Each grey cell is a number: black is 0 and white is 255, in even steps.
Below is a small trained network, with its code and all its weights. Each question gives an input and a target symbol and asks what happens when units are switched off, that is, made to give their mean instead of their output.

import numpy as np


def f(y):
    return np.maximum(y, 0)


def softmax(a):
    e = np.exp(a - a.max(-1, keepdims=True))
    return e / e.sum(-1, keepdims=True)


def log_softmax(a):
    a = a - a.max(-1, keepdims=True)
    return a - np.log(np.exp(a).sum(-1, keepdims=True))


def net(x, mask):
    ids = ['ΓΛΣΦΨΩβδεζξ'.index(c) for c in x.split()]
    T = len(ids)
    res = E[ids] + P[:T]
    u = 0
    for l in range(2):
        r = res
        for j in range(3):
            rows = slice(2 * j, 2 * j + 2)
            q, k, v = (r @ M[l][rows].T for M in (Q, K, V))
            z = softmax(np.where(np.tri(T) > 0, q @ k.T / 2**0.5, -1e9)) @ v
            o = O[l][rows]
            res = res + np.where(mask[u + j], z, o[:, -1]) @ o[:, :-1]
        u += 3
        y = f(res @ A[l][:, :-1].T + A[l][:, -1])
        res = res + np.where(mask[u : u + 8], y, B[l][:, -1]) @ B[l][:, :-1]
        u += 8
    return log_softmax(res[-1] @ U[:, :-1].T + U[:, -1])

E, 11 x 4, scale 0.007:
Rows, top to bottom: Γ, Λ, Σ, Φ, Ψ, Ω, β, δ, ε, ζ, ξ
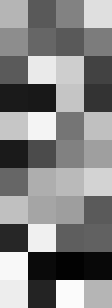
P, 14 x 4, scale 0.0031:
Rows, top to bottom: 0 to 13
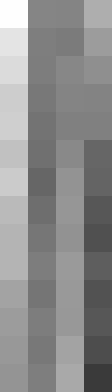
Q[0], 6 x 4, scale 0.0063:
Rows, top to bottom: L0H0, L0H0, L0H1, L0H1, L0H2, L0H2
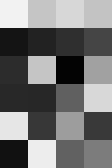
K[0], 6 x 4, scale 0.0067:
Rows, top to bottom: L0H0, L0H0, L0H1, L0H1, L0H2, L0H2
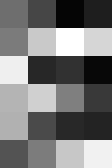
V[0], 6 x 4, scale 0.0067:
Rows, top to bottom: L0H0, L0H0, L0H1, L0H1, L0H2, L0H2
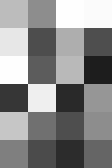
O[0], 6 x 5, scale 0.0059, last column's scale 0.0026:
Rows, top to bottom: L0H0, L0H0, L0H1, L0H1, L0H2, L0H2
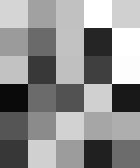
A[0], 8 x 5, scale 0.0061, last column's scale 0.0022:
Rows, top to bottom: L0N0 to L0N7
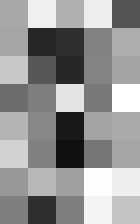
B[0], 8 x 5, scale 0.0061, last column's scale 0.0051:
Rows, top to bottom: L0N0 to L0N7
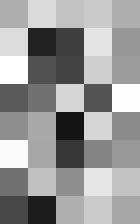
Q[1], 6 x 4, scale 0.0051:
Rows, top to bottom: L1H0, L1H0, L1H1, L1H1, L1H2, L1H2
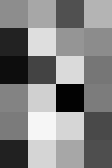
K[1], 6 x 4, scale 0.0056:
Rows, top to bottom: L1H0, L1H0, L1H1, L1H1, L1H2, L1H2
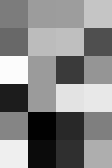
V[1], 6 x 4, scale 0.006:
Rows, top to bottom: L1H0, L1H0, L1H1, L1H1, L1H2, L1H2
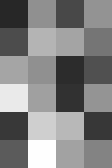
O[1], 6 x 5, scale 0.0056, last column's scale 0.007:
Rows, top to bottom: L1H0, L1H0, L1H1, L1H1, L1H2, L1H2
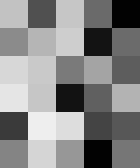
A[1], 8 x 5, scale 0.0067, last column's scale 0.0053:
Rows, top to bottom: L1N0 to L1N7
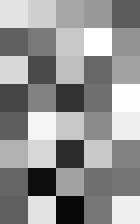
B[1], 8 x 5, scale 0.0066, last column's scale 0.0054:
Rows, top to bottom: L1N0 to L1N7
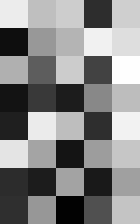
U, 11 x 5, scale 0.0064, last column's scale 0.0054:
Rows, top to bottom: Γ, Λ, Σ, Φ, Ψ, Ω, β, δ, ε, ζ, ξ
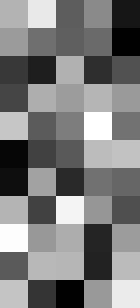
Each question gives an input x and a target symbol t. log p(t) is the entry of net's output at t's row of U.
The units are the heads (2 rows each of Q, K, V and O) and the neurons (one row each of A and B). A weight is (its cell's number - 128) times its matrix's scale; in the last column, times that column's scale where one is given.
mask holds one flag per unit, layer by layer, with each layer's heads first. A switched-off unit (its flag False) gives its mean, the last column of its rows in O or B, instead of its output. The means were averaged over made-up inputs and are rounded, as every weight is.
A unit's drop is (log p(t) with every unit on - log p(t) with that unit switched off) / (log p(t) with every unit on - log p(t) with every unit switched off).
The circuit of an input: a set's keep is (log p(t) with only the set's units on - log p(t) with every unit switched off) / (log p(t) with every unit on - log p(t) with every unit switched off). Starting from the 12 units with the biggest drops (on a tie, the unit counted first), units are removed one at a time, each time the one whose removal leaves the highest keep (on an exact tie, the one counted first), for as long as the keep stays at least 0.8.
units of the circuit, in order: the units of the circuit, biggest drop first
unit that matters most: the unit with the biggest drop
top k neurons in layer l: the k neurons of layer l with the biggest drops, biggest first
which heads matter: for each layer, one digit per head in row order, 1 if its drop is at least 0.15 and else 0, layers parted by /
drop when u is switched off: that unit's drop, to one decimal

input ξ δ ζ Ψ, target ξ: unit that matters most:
L1H0
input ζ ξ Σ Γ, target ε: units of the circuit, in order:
(L1H1; L0H1; L1N0)
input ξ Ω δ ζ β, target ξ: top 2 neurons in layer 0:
(L0N2; L0N5)
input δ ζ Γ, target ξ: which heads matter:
100 / 111
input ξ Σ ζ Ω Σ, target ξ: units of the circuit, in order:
(L1H2; L0N2; L0N1)
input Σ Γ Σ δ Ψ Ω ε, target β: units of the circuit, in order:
(L1N7; L0H1; L1N3)
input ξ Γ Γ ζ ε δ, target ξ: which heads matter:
010 / 111
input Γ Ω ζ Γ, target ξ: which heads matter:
100 / 011
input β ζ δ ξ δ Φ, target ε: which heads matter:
111 / 010
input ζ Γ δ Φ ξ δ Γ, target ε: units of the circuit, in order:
(L0H1; L1H1; L0N5; L1N0)
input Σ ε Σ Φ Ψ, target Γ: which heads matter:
001 / 001
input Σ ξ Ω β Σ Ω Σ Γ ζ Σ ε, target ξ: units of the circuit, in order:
(L1H2; L0N1; L0N2)
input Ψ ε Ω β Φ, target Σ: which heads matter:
000 / 110
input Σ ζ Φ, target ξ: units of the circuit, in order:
(L1H1; L1H2; L0N1; L0N2)
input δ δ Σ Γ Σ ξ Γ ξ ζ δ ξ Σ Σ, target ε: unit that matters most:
L0H2
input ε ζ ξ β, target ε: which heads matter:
111 / 110
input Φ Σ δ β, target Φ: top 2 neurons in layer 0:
(L0N6; L0N0)
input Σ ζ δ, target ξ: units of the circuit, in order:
(L1H2; L0N1; L0N2; L0H0)
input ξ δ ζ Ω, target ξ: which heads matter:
010 / 111
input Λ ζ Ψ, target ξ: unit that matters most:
L0H0
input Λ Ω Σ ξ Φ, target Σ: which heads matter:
001 / 000
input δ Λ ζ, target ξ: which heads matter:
000 / 100
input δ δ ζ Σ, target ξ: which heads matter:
000 / 111
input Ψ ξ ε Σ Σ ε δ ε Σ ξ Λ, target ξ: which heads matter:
101 / 000
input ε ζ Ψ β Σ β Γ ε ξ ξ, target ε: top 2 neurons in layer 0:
(L0N5; L0N3)
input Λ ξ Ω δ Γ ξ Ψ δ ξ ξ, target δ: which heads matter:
000 / 000
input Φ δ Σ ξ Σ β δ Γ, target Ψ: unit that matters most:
L0H2
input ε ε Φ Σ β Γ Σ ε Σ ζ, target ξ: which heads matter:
100 / 000
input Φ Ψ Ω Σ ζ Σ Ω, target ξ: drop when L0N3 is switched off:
0.3
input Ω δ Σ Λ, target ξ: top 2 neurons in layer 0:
(L0N3; L0N4)
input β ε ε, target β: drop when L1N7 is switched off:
0.2
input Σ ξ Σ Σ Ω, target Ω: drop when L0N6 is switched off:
0.0
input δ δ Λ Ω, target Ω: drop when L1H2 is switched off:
0.1
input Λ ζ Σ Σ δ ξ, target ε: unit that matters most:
L1H1
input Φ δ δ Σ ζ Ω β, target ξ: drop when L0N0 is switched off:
0.2
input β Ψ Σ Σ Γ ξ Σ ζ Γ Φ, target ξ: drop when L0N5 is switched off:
0.3
